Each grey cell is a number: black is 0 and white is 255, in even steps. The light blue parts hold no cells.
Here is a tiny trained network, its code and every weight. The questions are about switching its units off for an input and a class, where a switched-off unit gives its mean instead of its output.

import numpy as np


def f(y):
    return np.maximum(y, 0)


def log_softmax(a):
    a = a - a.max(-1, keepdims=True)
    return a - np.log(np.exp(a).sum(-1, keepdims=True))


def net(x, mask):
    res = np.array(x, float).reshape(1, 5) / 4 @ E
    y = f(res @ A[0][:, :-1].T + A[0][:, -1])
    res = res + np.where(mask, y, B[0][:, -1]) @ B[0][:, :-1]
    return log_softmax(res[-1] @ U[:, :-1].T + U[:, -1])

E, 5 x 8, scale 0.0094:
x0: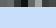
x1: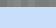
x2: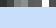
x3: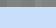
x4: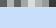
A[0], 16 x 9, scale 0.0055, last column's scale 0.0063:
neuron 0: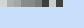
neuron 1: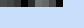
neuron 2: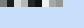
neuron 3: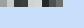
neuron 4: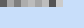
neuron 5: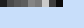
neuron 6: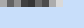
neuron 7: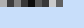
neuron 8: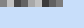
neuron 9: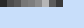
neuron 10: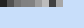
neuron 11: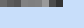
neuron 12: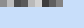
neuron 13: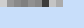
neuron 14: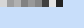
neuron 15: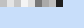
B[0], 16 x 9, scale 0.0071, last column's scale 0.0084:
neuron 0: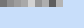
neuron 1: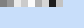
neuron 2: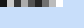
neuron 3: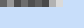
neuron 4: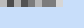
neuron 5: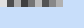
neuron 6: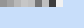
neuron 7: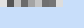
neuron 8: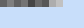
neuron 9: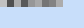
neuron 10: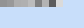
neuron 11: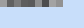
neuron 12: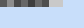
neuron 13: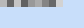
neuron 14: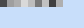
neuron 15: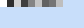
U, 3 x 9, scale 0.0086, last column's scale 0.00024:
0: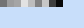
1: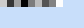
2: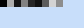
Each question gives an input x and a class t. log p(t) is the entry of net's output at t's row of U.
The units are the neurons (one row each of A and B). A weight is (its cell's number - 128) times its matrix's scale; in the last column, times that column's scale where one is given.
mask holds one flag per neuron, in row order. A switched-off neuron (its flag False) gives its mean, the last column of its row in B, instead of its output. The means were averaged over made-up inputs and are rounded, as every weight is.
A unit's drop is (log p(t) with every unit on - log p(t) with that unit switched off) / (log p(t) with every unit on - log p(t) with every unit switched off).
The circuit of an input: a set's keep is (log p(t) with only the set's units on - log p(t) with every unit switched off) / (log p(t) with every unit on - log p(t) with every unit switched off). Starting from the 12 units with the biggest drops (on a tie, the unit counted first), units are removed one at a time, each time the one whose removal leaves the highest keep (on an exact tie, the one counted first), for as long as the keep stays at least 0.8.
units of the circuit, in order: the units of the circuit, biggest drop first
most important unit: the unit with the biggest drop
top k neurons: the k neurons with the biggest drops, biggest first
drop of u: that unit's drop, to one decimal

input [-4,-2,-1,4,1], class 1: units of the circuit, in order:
neuron 6; neuron 15
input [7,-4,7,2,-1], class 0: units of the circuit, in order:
neuron 1
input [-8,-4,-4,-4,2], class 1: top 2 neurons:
neuron 15; neuron 6
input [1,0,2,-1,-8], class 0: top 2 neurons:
neuron 6; neuron 7
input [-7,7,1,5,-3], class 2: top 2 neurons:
neuron 2; neuron 1
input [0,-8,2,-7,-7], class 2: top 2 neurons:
neuron 2; neuron 10
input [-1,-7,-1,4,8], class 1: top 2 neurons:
neuron 2; neuron 4
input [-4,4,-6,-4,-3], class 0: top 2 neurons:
neuron 14; neuron 0
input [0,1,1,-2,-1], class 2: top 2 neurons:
neuron 1; neuron 7
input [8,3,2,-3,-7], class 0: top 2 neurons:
neuron 1; neuron 6
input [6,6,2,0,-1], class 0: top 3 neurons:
neuron 1; neuron 15; neuron 4
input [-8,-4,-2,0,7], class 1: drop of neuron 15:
0.4
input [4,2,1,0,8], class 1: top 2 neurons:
neuron 2; neuron 4
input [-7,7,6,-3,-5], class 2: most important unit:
neuron 2
